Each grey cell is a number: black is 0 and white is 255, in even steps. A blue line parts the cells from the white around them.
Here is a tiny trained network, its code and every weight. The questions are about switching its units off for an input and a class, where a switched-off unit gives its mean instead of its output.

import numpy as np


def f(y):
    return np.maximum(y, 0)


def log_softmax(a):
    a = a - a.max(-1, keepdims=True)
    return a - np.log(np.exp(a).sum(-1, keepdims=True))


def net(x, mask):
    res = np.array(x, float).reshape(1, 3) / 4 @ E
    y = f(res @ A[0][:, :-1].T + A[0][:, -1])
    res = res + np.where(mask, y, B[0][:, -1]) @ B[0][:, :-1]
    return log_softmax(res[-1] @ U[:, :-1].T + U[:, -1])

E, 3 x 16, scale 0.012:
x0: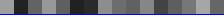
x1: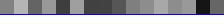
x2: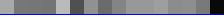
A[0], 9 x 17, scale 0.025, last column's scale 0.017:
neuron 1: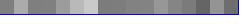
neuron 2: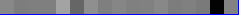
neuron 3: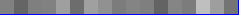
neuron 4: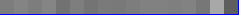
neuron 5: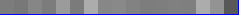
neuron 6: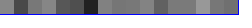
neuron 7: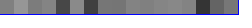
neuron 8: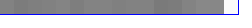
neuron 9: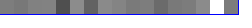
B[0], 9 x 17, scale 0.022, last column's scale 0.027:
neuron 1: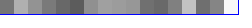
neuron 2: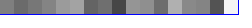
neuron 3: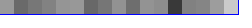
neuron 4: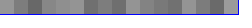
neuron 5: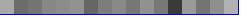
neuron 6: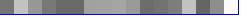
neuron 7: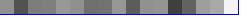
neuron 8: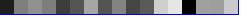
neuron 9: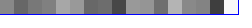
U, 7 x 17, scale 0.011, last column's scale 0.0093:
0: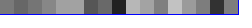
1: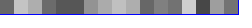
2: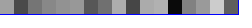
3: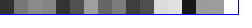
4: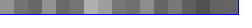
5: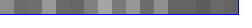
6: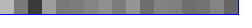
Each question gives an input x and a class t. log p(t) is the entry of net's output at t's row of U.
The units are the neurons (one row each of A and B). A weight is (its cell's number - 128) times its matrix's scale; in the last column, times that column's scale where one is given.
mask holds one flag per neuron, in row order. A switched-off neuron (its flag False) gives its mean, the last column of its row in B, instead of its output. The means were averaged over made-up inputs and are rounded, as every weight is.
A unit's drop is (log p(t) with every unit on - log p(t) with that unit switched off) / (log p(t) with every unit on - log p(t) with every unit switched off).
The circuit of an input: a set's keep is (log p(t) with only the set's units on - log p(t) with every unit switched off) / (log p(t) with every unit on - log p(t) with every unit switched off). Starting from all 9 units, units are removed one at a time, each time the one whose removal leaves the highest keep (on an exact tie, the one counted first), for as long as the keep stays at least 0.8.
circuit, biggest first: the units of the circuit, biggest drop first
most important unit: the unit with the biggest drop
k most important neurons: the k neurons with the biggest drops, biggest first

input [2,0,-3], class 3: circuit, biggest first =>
[neuron 2; neuron 1; neuron 5]
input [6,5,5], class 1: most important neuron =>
[neuron 6]
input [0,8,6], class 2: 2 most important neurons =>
[neuron 7; neuron 9]
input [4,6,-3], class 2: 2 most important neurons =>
[neuron 7; neuron 1]
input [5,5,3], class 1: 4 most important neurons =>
[neuron 6; neuron 3; neuron 9; neuron 5]
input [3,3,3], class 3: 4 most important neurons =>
[neuron 9; neuron 1; neuron 3; neuron 5]
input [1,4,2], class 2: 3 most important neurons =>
[neuron 7; neuron 9; neuron 8]
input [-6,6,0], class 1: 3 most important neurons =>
[neuron 1; neuron 3; neuron 5]
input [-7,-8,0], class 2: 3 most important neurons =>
[neuron 3; neuron 5; neuron 6]
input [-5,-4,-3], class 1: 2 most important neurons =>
[neuron 1; neuron 7]
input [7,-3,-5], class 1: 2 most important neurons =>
[neuron 6; neuron 2]
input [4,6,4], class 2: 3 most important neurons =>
[neuron 7; neuron 9; neuron 1]
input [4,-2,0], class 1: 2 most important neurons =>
[neuron 6; neuron 7]
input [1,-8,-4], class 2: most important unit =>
neuron 3
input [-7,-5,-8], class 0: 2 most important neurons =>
[neuron 9; neuron 6]
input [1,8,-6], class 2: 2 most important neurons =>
[neuron 7; neuron 2]
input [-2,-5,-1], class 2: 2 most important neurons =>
[neuron 3; neuron 5]
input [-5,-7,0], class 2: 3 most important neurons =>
[neuron 3; neuron 6; neuron 5]
